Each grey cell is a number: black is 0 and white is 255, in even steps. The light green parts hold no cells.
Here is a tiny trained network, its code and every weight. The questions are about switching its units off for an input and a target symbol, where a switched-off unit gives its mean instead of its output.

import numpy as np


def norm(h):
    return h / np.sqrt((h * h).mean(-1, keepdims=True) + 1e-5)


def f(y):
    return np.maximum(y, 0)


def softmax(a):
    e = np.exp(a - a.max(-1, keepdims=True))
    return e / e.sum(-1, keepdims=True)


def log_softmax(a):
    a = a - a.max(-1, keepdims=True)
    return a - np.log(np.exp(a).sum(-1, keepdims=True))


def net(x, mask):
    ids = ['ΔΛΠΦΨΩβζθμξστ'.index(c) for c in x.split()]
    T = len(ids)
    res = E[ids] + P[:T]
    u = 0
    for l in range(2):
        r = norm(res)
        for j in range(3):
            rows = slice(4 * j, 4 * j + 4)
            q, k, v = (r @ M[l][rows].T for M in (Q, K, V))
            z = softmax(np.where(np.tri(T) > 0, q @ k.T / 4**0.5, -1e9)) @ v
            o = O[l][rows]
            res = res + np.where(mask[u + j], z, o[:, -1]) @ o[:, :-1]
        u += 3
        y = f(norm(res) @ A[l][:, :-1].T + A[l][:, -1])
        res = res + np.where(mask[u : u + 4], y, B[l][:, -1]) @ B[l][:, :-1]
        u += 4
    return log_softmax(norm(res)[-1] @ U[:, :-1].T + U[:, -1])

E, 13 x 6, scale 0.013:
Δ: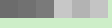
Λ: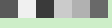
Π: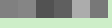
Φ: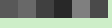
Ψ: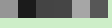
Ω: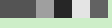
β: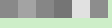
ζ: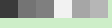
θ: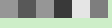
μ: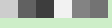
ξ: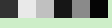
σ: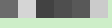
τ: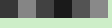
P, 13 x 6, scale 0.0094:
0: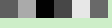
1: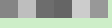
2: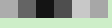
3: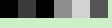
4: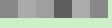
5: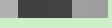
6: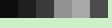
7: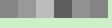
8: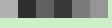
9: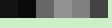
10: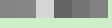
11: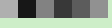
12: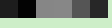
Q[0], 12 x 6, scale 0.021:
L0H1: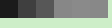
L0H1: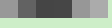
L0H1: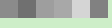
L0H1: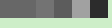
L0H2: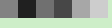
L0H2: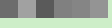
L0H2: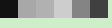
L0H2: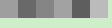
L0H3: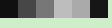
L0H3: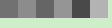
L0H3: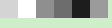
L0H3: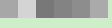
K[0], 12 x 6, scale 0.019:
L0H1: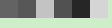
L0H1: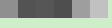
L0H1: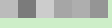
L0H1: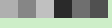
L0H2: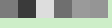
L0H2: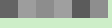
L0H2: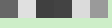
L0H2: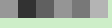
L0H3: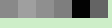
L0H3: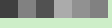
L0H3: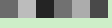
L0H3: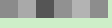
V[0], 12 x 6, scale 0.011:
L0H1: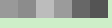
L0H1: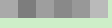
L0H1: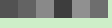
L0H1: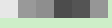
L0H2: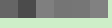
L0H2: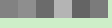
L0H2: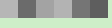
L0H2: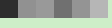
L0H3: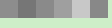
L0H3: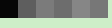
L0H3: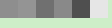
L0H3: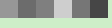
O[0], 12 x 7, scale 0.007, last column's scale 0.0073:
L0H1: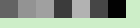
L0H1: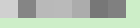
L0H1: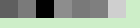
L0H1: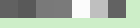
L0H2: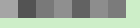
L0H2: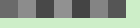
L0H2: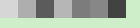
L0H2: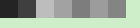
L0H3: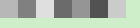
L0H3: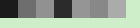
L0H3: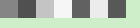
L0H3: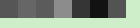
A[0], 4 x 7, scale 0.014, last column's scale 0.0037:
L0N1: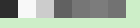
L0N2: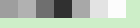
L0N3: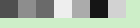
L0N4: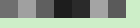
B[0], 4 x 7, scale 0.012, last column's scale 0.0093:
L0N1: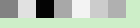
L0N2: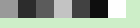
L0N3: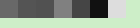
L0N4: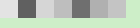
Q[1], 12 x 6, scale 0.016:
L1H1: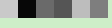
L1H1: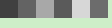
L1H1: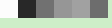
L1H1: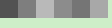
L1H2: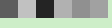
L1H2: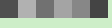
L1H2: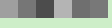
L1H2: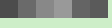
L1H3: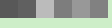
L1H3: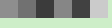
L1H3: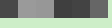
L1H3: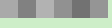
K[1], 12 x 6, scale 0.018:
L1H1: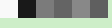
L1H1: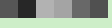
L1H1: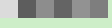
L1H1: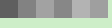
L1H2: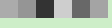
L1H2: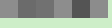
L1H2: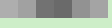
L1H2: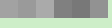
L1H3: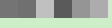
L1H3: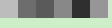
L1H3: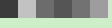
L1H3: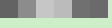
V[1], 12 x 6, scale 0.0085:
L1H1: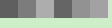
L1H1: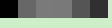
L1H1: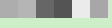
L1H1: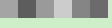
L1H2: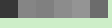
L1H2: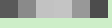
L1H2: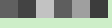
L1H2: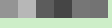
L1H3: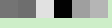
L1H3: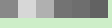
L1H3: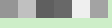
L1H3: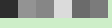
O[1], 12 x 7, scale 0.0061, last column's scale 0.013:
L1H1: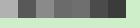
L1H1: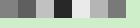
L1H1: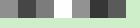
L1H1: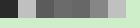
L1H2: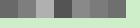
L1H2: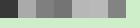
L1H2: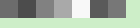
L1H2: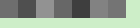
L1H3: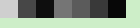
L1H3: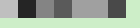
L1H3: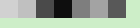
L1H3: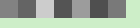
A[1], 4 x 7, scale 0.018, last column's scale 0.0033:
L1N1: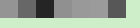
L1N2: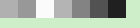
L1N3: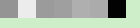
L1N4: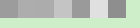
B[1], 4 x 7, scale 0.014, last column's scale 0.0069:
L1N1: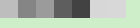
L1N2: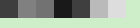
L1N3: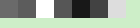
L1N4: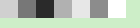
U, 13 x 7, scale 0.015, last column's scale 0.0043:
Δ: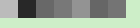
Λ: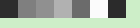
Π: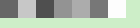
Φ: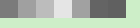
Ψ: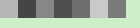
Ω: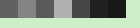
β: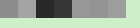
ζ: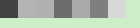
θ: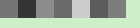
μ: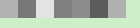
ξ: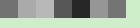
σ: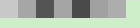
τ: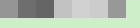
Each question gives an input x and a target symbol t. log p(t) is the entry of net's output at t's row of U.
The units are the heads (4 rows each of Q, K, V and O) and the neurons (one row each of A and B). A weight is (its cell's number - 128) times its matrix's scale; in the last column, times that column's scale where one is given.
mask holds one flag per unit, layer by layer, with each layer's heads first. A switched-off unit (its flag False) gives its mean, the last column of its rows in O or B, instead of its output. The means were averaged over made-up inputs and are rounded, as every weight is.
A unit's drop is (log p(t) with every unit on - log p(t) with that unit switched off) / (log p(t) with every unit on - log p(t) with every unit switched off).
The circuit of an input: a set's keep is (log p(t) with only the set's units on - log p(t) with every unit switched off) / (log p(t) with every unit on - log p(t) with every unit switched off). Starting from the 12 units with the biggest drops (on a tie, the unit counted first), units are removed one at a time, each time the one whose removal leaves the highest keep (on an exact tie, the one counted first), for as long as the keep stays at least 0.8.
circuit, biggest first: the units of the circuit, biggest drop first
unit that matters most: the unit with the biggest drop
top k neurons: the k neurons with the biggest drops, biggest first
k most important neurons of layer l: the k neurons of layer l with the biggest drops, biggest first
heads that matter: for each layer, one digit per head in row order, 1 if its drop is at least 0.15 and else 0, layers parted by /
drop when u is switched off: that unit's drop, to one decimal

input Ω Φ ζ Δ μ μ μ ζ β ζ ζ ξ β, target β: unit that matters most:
L1H3
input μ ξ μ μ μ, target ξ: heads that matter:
100 / 000
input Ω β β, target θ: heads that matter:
010 / 010
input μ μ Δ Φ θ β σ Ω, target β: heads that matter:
001 / 001
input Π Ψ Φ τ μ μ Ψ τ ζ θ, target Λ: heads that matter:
101 / 000
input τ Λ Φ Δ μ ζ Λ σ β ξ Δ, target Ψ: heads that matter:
101 / 001
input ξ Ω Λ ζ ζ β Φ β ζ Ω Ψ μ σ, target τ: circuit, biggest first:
L0N4, L1N4
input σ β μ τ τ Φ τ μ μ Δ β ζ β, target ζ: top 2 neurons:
L0N2, L1N4
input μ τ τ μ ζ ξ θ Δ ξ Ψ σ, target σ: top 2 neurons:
L1N4, L0N1
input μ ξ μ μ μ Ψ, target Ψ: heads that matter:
100 / 000
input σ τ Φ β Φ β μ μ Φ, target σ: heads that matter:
010 / 000
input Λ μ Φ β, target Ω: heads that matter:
001 / 000
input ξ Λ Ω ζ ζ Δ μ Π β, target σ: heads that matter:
111 / 100
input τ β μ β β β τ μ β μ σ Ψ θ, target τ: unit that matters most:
L0H3
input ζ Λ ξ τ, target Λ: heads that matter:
111 / 000
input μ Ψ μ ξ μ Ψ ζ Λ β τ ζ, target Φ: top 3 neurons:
L0N1, L1N3, L1N4
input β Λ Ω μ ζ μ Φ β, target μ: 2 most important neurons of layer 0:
L0N1, L0N3
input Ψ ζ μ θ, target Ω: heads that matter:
101 / 000
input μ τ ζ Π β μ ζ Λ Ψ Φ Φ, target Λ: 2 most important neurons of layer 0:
L0N4, L0N3
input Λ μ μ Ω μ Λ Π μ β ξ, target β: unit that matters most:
L0H3
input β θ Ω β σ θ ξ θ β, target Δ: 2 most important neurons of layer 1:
L1N3, L1N1
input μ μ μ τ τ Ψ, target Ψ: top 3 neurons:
L1N1, L0N3, L1N4
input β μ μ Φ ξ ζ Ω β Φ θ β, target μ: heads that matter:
000 / 000
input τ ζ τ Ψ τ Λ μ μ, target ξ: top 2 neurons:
L1N2, L1N3
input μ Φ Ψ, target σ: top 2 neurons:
L1N1, L0N3
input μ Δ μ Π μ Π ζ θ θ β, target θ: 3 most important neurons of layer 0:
L0N2, L0N1, L0N4
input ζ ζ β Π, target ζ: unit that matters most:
L0N2
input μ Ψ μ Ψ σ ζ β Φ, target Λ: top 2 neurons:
L0N2, L1N4
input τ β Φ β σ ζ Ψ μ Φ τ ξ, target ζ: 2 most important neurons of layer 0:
L0N1, L0N2
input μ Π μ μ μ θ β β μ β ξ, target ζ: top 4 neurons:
L1N3, L0N1, L0N4, L0N2
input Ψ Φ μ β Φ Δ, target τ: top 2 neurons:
L1N4, L0N2
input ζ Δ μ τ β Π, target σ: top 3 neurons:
L1N1, L0N3, L1N3
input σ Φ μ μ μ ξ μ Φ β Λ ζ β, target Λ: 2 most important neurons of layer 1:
L1N2, L1N3
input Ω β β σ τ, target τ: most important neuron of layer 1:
L1N4
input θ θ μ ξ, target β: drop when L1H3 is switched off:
0.4
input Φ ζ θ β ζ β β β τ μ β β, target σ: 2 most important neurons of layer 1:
L1N3, L1N1
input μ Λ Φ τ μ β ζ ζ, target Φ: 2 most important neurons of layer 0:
L0N1, L0N2
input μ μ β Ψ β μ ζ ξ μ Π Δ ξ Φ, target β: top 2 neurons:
L0N1, L1N3
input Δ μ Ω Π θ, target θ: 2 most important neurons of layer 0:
L0N2, L0N1
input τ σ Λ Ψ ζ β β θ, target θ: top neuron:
L0N2
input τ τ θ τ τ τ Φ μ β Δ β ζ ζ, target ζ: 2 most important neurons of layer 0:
L0N2, L0N4
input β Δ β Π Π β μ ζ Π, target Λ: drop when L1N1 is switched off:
-0.1
